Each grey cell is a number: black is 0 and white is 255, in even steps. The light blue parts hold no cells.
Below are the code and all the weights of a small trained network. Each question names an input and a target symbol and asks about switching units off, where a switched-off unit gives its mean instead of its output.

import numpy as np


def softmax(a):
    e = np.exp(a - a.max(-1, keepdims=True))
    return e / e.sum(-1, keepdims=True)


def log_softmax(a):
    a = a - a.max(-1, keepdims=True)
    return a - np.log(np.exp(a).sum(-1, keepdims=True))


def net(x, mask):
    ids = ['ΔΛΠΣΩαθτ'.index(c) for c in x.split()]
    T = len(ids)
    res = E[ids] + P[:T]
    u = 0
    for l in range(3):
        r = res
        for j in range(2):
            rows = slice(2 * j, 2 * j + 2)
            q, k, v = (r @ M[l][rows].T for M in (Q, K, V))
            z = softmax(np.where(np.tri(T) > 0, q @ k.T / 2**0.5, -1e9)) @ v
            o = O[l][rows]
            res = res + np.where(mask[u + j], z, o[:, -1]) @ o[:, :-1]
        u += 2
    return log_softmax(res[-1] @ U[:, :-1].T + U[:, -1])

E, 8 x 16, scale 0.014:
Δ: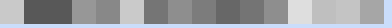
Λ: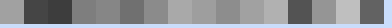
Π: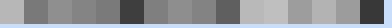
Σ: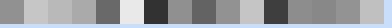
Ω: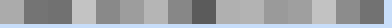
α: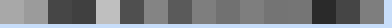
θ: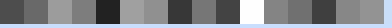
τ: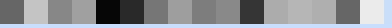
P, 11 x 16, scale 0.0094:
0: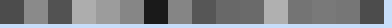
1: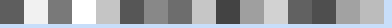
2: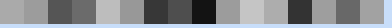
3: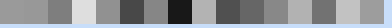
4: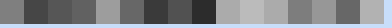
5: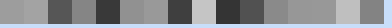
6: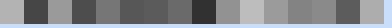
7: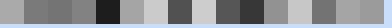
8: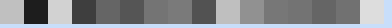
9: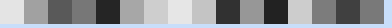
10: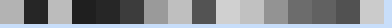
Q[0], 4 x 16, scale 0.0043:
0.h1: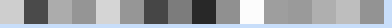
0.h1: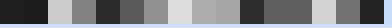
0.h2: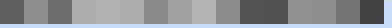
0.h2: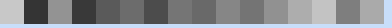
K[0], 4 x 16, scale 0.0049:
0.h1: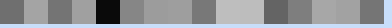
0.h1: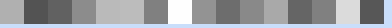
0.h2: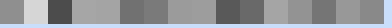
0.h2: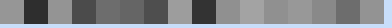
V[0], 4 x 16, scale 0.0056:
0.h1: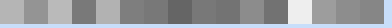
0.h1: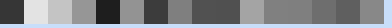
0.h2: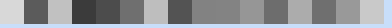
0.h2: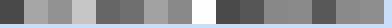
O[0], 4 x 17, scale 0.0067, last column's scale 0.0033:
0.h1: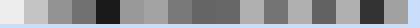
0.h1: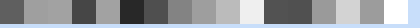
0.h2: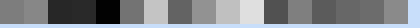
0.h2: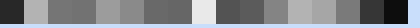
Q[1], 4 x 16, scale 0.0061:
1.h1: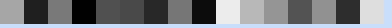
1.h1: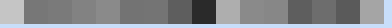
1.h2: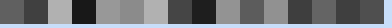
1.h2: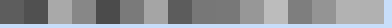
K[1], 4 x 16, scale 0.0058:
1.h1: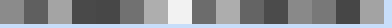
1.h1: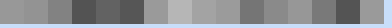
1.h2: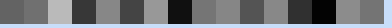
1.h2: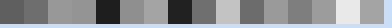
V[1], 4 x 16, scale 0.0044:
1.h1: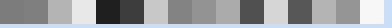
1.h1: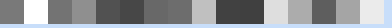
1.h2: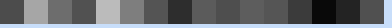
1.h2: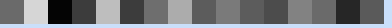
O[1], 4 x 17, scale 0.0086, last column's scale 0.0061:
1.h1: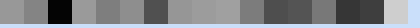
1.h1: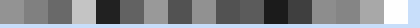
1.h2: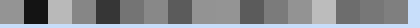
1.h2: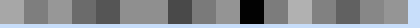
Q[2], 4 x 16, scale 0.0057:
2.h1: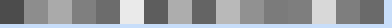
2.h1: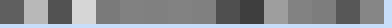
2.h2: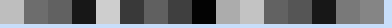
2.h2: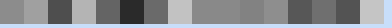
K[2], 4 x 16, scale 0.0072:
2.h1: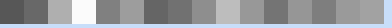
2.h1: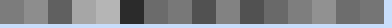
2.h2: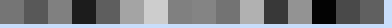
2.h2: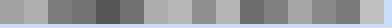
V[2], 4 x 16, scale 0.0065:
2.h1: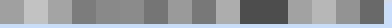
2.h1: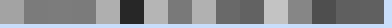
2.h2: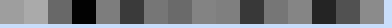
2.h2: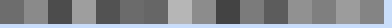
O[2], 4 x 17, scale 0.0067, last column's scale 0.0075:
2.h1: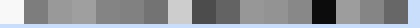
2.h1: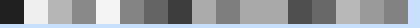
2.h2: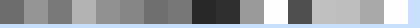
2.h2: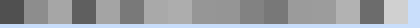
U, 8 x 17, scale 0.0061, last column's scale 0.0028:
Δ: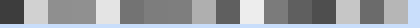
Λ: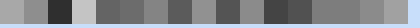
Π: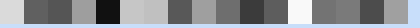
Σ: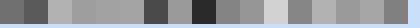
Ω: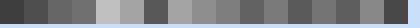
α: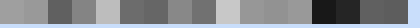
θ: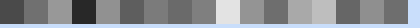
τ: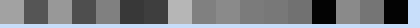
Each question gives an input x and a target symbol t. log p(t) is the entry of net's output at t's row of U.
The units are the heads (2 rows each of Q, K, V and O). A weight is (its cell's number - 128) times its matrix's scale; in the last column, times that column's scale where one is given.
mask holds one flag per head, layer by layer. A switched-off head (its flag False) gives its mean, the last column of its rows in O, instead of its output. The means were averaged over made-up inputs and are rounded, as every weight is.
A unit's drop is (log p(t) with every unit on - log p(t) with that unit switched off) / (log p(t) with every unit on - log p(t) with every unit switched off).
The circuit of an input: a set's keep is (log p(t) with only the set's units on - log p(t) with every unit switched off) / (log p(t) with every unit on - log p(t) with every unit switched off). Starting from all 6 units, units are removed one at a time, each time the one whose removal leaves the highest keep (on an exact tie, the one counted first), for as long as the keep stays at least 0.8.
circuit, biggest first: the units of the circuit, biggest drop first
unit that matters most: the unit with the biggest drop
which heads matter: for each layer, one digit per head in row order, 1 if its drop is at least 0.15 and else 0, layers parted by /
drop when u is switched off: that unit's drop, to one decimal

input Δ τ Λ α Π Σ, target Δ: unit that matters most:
1.h2
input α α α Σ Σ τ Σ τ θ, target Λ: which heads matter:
00 / 10 / 00
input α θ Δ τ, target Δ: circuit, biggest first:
(1.h2; 2.h1)
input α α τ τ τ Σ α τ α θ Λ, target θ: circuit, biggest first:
(0.h2; 2.h1; 1.h1)
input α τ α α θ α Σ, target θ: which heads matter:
11 / 11 / 11
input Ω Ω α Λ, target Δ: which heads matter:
00 / 01 / 10
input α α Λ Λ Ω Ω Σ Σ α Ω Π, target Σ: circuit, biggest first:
(2.h2; 1.h1)
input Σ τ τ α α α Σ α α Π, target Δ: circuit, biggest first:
(1.h2; 2.h1)
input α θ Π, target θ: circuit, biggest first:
(2.h2; 2.h1; 1.h1; 1.h2)
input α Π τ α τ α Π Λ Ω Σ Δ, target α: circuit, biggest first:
(1.h2; 1.h1; 0.h2)
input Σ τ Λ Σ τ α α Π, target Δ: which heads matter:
00 / 01 / 00
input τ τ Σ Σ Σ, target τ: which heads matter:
11 / 00 / 11
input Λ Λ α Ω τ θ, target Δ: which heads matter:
00 / 01 / 00
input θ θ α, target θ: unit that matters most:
1.h1
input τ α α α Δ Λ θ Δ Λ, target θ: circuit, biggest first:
(2.h1; 0.h2; 1.h1)
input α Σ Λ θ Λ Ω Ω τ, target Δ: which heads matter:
00 / 01 / 11
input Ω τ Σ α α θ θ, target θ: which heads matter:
01 / 00 / 10
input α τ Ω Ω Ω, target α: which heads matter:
01 / 10 / 01
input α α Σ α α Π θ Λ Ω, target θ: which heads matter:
01 / 11 / 10
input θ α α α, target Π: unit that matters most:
1.h2
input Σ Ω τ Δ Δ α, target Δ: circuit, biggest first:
(2.h1; 1.h2)
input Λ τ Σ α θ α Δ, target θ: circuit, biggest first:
(0.h2; 2.h1; 1.h1; 0.h1)
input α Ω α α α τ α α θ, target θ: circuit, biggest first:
(0.h2; 2.h1; 1.h1)
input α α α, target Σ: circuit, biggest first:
(1.h1; 2.h2)
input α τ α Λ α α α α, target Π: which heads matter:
10 / 01 / 00
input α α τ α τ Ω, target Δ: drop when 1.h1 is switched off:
-0.1
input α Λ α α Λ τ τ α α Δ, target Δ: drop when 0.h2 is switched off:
0.0
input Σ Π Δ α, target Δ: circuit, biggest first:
(2.h1)
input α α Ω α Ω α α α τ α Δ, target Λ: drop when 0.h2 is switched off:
0.1
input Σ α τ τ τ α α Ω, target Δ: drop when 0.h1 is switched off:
0.1
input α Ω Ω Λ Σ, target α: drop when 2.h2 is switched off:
0.9
